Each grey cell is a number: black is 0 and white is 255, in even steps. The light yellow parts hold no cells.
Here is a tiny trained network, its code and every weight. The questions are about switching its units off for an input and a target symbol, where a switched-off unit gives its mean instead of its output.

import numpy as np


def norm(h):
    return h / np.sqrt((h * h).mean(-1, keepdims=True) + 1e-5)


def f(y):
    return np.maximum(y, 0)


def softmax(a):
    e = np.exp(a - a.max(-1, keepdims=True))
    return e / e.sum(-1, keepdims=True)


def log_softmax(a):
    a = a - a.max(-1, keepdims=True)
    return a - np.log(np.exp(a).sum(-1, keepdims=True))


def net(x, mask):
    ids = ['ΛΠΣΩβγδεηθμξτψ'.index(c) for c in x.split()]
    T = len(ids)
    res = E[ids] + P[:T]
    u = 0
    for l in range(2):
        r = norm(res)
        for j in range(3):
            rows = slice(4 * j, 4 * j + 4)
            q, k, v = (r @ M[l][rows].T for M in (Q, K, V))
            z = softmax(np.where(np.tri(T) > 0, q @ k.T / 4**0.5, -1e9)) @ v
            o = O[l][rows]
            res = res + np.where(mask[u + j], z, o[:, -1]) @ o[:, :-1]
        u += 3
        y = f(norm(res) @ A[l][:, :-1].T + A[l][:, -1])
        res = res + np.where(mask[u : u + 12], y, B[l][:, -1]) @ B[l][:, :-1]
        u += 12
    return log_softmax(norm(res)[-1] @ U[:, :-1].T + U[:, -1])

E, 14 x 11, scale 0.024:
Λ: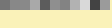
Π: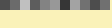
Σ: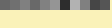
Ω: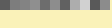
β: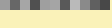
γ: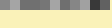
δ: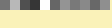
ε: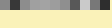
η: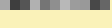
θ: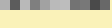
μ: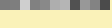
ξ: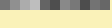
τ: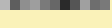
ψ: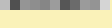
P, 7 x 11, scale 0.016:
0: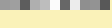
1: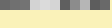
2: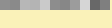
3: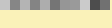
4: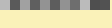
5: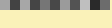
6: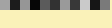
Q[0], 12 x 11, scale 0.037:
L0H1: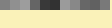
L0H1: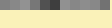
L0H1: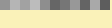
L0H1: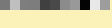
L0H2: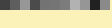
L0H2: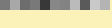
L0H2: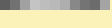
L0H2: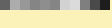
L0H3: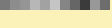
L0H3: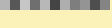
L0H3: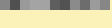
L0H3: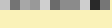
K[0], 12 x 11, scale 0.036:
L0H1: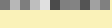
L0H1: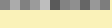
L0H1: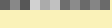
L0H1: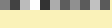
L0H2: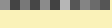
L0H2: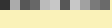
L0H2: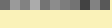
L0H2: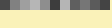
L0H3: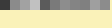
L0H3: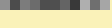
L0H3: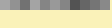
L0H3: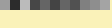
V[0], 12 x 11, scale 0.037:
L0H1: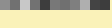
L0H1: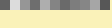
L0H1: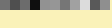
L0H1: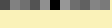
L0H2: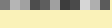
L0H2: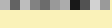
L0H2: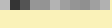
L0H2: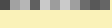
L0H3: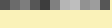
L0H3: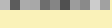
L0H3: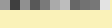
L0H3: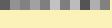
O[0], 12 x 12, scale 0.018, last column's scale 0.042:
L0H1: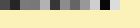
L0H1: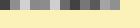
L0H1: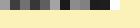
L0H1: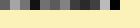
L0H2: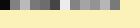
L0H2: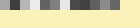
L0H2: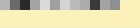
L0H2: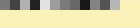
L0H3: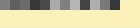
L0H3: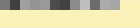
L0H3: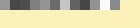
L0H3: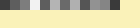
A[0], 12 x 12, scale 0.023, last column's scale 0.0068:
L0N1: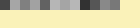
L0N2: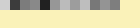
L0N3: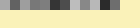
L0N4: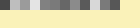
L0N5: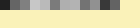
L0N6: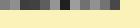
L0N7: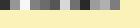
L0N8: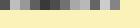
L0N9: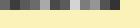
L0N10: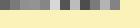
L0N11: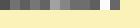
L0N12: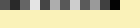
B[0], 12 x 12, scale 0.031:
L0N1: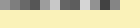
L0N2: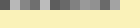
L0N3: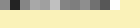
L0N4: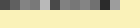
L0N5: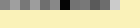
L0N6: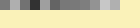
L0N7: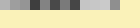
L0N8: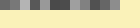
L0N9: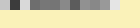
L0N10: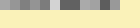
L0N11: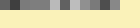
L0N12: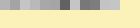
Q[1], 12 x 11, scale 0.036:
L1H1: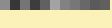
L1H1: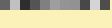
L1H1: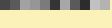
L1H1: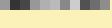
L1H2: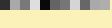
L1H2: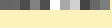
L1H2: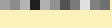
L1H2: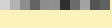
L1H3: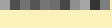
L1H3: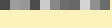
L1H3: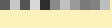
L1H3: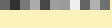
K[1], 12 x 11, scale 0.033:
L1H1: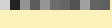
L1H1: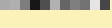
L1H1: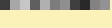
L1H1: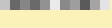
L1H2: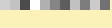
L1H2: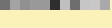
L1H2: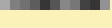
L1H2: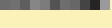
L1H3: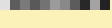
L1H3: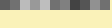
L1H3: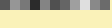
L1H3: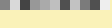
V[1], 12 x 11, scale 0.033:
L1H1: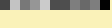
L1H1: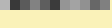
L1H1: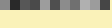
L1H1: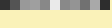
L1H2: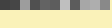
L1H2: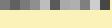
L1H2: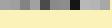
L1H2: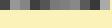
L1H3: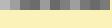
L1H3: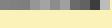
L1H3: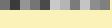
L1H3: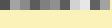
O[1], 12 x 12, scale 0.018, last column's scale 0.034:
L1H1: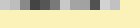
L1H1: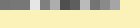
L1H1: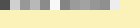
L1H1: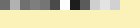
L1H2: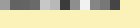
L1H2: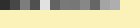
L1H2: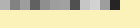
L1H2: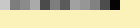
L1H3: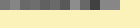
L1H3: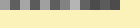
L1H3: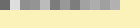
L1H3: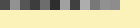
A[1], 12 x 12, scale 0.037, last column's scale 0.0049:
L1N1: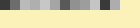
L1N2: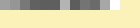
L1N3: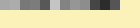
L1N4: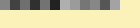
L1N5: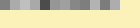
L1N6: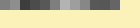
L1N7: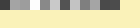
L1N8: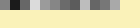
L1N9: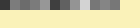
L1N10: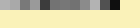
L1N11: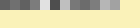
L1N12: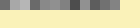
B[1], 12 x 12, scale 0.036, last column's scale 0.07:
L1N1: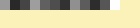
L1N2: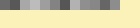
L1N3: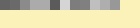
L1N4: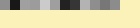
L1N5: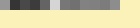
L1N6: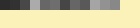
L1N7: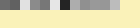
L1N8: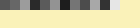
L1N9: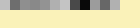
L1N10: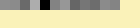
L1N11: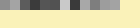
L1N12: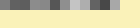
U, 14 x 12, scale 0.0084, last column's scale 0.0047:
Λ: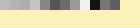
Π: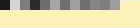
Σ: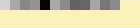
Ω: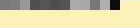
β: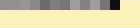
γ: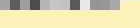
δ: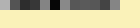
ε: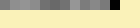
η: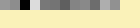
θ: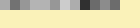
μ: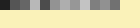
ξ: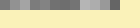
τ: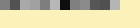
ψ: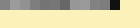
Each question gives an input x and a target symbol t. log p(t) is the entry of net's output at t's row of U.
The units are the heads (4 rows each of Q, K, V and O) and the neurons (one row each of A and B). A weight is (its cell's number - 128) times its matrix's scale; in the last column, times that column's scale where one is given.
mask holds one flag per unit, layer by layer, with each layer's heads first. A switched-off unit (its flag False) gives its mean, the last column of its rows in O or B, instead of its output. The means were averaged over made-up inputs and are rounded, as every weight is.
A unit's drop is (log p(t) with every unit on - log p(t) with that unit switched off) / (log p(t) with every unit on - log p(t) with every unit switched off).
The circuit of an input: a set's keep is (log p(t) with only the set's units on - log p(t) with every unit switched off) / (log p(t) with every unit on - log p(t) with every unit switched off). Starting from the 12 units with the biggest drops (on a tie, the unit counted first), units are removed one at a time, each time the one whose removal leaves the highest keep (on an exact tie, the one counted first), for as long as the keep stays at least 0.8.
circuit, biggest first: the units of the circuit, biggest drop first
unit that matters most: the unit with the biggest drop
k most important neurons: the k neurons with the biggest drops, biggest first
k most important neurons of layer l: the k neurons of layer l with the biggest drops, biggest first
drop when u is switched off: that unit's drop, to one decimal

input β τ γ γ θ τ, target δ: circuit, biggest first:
[L0H3 L1N7]
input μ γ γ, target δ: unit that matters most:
L1H1
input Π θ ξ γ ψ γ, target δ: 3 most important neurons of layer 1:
[L1N7 L1N11 L1N9]
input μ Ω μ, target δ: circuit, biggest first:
[L1H1 L0H3 L0N12 L1N7]
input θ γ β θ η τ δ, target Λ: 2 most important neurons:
[L1N8 L1N1]
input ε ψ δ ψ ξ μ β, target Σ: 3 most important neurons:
[L1N1 L0N9 L0N3]
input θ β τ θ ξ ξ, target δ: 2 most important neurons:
[L1N7 L1N8]
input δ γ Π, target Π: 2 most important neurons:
[L1N1 L0N10]
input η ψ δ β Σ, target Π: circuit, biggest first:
[L0H1 L0H2 L1N1]
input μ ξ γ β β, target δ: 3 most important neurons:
[L1N7 L0N12 L1N1]
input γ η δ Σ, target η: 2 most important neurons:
[L1N8 L1N6]
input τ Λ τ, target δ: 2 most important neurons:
[L1N7 L1N9]
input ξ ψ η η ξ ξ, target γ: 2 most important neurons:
[L1N1 L1N8]
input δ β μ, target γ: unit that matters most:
L0H1
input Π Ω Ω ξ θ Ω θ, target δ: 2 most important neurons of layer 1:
[L1N7 L1N11]
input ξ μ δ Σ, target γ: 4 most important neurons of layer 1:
[L1N1 L1N8 L1N3 L1N5]
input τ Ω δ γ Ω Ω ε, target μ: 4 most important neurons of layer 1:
[L1N6 L1N3 L1N1 L1N8]
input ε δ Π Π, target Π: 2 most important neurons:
[L1N1 L0N9]
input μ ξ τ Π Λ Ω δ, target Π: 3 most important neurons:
[L1N1 L0N9 L0N3]
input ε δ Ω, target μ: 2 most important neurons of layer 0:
[L0N12 L0N9]
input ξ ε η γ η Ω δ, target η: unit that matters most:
L1N8
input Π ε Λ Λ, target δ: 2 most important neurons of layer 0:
[L0N12 L0N2]
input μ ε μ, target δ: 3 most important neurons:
[L1N7 L1N11 L1N1]
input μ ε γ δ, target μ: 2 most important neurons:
[L1N1 L1N6]
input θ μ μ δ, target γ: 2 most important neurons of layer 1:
[L1N1 L1N8]
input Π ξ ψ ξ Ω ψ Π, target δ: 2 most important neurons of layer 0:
[L0N2 L0N5]
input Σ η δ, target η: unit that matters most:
L0H1
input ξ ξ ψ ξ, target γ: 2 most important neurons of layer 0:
[L0N7 L0N4]
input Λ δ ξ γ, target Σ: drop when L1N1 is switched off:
0.2
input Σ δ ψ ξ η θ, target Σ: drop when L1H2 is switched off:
0.9
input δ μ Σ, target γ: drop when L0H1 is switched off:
1.2
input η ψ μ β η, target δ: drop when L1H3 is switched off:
-0.1
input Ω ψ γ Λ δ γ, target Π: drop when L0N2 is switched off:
0.0
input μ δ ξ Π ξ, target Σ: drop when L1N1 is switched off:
0.1
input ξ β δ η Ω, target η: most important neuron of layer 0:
[L0N9]
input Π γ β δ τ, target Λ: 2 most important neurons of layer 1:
[L1N8 L1N1]
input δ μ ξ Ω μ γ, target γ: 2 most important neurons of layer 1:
[L1N1 L1N8]
